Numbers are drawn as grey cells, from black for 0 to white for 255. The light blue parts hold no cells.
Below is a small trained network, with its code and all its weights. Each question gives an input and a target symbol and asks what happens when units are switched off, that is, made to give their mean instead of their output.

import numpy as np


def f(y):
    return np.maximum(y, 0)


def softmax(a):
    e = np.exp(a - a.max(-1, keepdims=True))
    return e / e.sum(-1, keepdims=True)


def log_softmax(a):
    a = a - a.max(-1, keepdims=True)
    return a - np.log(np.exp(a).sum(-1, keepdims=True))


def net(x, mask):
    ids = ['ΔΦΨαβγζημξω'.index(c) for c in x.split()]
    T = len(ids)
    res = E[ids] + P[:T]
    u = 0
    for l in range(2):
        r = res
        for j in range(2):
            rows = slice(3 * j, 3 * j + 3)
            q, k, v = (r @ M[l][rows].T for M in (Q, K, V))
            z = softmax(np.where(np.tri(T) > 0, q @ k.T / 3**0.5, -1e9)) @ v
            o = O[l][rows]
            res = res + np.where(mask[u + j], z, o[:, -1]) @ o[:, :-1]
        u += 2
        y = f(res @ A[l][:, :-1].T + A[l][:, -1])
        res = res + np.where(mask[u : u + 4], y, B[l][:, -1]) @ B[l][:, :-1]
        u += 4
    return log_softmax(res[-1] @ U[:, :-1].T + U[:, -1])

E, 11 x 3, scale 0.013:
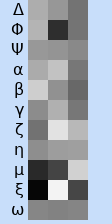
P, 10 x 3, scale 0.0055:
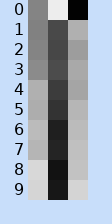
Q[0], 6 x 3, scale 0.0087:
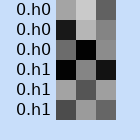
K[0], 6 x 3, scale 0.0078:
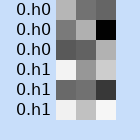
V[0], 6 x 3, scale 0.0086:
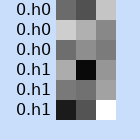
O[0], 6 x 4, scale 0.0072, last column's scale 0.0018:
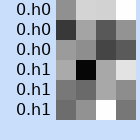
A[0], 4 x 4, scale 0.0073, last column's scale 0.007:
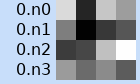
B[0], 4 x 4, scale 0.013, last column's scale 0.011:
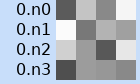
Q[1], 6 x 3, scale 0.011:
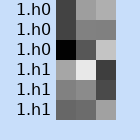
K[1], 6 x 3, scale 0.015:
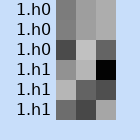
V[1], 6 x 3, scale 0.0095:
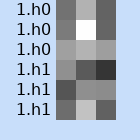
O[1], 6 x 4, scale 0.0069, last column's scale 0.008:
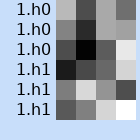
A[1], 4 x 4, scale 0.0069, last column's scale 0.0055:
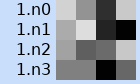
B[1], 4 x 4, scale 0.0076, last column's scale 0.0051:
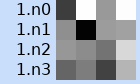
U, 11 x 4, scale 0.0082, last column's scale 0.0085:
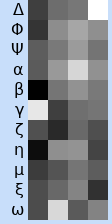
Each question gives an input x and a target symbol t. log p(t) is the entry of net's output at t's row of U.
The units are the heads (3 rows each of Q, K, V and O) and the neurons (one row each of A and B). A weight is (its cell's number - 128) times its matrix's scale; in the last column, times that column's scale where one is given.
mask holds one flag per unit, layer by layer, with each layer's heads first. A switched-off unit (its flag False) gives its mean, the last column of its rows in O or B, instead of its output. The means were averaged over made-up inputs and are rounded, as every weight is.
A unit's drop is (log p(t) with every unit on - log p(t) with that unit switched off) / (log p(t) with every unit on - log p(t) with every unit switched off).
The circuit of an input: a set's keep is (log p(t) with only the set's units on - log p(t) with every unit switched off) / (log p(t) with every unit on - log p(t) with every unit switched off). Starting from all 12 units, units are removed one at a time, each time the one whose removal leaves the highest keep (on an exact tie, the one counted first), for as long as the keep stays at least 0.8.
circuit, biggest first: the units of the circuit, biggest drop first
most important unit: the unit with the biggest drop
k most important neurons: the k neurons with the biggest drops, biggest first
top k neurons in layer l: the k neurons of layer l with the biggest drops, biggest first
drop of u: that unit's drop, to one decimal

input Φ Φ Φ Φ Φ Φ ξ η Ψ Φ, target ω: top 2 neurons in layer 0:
(0.n2; 0.n1)
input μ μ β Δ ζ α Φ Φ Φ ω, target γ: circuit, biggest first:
(1.h1; 0.h1)
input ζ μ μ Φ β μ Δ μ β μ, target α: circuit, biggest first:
(0.h1; 1.h1; 0.n0)
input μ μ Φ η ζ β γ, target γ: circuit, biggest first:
(1.h1; 0.n0)
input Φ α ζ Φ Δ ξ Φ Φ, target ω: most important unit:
1.h0
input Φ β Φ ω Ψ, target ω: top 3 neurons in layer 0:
(0.n2; 0.n1; 0.n0)
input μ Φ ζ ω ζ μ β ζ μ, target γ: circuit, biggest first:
(0.n2; 1.h1)
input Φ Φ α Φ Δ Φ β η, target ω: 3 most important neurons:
(0.n2; 0.n1; 1.n0)
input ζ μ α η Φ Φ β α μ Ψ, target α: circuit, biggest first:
(0.h1; 1.h1)
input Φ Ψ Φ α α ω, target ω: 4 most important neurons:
(0.n2; 1.n0; 0.n1; 0.n0)
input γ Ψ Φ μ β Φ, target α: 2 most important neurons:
(0.n2; 1.n3)
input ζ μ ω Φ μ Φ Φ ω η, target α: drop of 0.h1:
0.8
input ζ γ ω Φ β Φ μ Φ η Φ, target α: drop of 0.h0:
0.2
